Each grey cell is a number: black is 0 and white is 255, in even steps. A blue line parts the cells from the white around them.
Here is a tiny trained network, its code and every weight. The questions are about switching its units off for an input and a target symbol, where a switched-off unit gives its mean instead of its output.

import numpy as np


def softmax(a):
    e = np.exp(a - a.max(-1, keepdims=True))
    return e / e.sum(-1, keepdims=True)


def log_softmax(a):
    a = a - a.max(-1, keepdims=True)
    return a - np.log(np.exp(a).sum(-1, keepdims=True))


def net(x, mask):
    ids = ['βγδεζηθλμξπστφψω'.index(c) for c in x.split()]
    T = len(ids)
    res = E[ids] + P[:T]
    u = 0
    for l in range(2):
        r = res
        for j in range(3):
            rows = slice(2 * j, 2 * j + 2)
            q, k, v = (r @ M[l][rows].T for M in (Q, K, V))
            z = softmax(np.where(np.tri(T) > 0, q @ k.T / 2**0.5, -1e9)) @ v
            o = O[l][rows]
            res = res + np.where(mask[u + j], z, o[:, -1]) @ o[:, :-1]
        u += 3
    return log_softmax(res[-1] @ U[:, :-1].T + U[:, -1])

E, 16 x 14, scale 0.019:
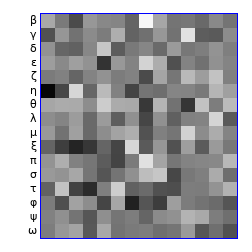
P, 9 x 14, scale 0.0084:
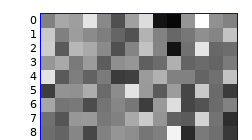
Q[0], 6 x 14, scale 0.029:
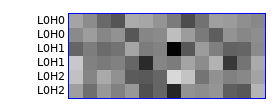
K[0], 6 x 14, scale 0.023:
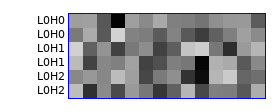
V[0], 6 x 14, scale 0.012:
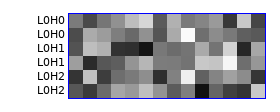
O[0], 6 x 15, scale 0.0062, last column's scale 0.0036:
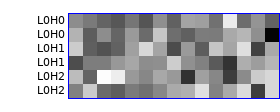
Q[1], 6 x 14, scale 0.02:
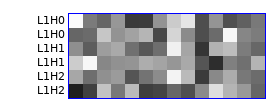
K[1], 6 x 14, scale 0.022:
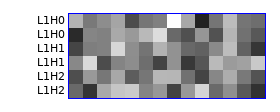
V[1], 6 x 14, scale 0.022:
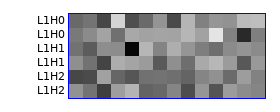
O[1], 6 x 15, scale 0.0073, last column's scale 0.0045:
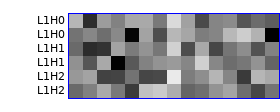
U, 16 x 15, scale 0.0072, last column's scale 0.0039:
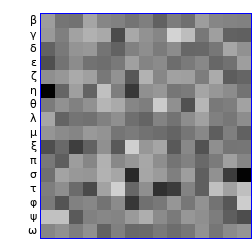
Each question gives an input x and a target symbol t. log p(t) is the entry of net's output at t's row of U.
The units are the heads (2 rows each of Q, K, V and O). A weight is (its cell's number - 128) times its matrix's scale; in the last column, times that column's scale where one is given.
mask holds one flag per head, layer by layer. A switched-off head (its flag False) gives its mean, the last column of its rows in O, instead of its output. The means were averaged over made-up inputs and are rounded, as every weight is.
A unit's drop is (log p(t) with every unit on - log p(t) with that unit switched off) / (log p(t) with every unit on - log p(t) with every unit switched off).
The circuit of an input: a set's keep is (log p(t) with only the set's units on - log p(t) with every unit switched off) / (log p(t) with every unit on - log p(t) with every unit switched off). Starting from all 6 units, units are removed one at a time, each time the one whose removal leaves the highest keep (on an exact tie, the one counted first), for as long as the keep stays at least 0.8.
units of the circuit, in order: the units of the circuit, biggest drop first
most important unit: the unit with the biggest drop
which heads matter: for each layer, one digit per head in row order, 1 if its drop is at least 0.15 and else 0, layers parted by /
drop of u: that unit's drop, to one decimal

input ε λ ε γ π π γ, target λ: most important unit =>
L0H1
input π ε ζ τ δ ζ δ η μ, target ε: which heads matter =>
000 / 001
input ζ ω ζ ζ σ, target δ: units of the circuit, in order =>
(L0H1 L0H2)
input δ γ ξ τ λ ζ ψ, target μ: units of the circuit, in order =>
(L1H1 L0H2 L1H0)
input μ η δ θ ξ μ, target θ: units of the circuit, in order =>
(L1H2 L0H2)
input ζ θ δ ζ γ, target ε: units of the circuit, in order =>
(L1H2 L0H2 L1H1)
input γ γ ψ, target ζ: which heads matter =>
001 / 100
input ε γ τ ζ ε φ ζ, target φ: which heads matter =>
010 / 010
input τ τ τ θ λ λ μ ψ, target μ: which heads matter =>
001 / 010
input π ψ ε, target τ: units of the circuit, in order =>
(L0H0 L0H1 L0H2)
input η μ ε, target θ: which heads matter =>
101 / 001
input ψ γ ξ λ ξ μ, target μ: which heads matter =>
011 / 110
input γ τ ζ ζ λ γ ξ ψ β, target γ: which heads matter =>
101 / 000
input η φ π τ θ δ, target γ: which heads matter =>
001 / 100
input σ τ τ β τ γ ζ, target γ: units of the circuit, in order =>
(L0H2 L1H0)
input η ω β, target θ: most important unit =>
L1H2
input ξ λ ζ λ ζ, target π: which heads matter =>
011 / 100
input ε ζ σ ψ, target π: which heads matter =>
001 / 100
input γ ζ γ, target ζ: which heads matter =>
001 / 100
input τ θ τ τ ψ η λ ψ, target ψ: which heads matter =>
000 / 001
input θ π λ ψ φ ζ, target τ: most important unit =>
L0H1
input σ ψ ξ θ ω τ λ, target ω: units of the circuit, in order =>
(L1H0 L1H1)
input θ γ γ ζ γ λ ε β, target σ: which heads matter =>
101 / 010
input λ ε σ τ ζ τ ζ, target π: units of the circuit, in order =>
(L1H0 L0H2)
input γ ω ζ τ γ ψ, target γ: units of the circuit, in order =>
(L0H2 L1H0)
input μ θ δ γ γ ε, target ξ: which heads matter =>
111 / 000
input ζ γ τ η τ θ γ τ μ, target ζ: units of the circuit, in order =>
(L1H0)
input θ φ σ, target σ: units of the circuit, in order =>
(L0H0 L1H2)
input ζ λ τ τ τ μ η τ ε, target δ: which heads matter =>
011 / 100
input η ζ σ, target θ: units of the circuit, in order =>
(L1H2 L0H0 L0H2)
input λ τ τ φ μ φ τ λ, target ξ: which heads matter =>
001 / 110
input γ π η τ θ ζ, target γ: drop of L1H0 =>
0.3
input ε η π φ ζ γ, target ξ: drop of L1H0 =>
0.2
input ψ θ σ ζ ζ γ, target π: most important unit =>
L1H0
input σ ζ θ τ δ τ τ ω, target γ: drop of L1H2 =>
0.1
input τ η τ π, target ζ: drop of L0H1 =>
0.0
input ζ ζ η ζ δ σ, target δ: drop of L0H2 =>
0.3
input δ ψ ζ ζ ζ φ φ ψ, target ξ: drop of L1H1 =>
0.3
